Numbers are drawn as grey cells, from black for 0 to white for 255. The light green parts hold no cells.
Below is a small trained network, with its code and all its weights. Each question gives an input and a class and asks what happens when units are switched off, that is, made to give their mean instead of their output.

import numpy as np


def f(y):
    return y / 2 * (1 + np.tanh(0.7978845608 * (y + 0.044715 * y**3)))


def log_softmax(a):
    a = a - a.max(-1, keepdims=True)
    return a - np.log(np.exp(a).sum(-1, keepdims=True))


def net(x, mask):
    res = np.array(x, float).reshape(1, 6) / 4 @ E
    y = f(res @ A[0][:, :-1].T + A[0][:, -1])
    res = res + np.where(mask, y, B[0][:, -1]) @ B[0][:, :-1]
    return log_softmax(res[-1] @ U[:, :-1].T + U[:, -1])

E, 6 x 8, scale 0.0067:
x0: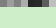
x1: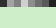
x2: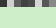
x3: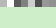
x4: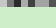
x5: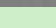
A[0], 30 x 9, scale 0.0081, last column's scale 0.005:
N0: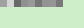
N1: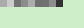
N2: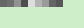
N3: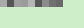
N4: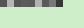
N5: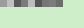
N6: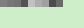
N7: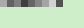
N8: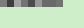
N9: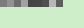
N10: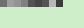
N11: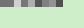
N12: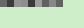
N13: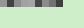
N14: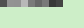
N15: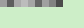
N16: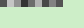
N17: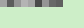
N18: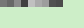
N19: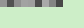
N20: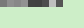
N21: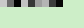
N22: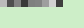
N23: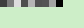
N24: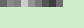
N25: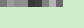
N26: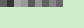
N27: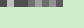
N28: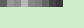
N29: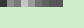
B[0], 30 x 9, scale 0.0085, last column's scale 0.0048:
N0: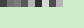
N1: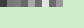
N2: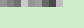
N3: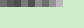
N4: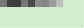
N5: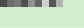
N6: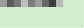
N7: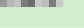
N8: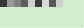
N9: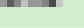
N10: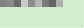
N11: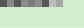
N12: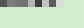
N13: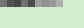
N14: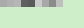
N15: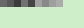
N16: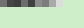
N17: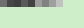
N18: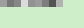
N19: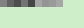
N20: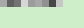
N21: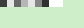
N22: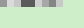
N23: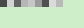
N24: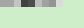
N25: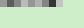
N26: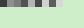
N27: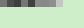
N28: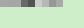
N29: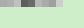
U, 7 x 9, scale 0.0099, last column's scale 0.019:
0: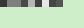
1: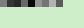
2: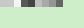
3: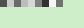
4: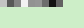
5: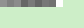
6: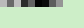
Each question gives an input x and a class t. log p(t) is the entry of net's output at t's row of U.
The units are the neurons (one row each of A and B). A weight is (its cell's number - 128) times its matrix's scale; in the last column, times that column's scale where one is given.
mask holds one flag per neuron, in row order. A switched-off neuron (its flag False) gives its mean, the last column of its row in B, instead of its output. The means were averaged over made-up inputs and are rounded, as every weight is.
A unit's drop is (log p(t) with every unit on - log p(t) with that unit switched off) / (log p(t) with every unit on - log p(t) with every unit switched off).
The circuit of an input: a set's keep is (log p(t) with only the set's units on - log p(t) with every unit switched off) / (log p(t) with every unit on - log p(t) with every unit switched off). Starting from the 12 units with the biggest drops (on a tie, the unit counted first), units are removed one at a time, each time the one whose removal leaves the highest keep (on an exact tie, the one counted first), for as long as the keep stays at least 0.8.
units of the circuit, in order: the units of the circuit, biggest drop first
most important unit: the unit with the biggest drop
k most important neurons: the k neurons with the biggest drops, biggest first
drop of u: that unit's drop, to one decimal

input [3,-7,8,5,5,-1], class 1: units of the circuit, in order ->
N27
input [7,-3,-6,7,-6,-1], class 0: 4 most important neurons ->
N0; N5; N1; N21
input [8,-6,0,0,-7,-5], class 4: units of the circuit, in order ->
N20; N25
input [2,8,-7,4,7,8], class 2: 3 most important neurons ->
N24; N14; N29
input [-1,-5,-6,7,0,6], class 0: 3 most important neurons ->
N0; N5; N1
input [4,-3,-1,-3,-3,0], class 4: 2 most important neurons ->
N21; N20
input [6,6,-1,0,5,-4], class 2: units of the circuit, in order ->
N24; N14
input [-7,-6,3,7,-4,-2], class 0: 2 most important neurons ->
N0; N5
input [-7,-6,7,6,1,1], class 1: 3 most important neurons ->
N16; N27; N4
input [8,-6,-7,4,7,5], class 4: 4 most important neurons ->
N25; N9; N20; N16
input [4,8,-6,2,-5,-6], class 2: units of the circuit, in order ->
N29; N24
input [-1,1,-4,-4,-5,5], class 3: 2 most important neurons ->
N23; N11
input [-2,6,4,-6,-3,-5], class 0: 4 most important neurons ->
N26; N8; N12; N22
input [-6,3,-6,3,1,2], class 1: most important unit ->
N17
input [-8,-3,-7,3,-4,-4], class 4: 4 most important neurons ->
N2; N18; N6; N16
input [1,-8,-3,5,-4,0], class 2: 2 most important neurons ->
N22; N7
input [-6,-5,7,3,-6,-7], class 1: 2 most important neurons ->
N16; N27
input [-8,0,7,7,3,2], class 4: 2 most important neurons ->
N6; N2
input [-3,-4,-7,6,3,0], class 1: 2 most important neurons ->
N17; N3
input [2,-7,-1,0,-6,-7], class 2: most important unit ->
N22
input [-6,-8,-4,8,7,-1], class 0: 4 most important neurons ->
N0; N5; N1; N24
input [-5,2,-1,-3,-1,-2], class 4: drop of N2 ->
0.2
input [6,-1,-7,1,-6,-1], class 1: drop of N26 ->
0.0
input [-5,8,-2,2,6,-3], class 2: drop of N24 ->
0.1
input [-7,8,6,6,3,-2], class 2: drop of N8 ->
0.1
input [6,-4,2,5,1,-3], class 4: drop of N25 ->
0.2
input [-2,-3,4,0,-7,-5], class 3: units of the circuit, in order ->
N23
